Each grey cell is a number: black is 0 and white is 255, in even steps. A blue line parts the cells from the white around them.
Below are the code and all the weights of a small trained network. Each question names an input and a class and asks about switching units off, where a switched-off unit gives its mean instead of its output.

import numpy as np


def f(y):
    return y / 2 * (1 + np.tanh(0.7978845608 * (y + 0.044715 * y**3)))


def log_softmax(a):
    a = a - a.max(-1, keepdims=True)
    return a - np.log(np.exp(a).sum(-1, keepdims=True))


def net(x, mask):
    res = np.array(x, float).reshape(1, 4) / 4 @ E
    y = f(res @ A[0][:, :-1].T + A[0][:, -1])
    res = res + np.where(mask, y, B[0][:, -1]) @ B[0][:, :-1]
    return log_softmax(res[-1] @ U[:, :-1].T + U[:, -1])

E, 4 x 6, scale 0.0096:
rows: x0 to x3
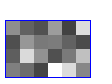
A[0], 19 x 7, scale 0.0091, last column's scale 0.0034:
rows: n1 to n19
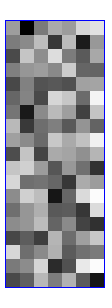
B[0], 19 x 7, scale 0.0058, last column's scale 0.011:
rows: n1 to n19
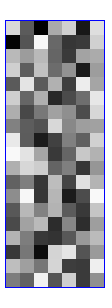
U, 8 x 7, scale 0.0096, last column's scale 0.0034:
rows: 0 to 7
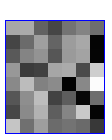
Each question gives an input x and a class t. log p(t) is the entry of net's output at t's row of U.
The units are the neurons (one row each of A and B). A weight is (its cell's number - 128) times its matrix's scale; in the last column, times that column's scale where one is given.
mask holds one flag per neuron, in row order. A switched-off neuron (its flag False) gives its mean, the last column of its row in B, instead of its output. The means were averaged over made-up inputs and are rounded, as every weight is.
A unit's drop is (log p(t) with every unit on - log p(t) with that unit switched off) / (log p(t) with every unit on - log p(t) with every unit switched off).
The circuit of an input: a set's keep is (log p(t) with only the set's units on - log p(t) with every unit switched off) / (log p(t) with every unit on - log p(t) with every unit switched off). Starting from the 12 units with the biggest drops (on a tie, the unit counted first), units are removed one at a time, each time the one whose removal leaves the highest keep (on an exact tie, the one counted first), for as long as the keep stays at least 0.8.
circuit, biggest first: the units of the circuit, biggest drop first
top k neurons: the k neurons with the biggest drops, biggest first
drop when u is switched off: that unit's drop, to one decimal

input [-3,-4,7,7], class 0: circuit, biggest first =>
(n10, n9)
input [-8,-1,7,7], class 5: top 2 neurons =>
(n2, n4)
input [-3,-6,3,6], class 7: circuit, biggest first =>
(n6, n10, n13)
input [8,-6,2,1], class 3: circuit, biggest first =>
(n1)
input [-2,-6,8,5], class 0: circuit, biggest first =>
(n9, n2, n10)
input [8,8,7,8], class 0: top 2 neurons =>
(n9, n13)
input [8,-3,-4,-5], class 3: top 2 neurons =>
(n1, n17)
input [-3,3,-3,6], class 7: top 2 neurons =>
(n6, n3)
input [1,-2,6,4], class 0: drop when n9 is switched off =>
0.2
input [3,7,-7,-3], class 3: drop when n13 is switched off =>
0.3
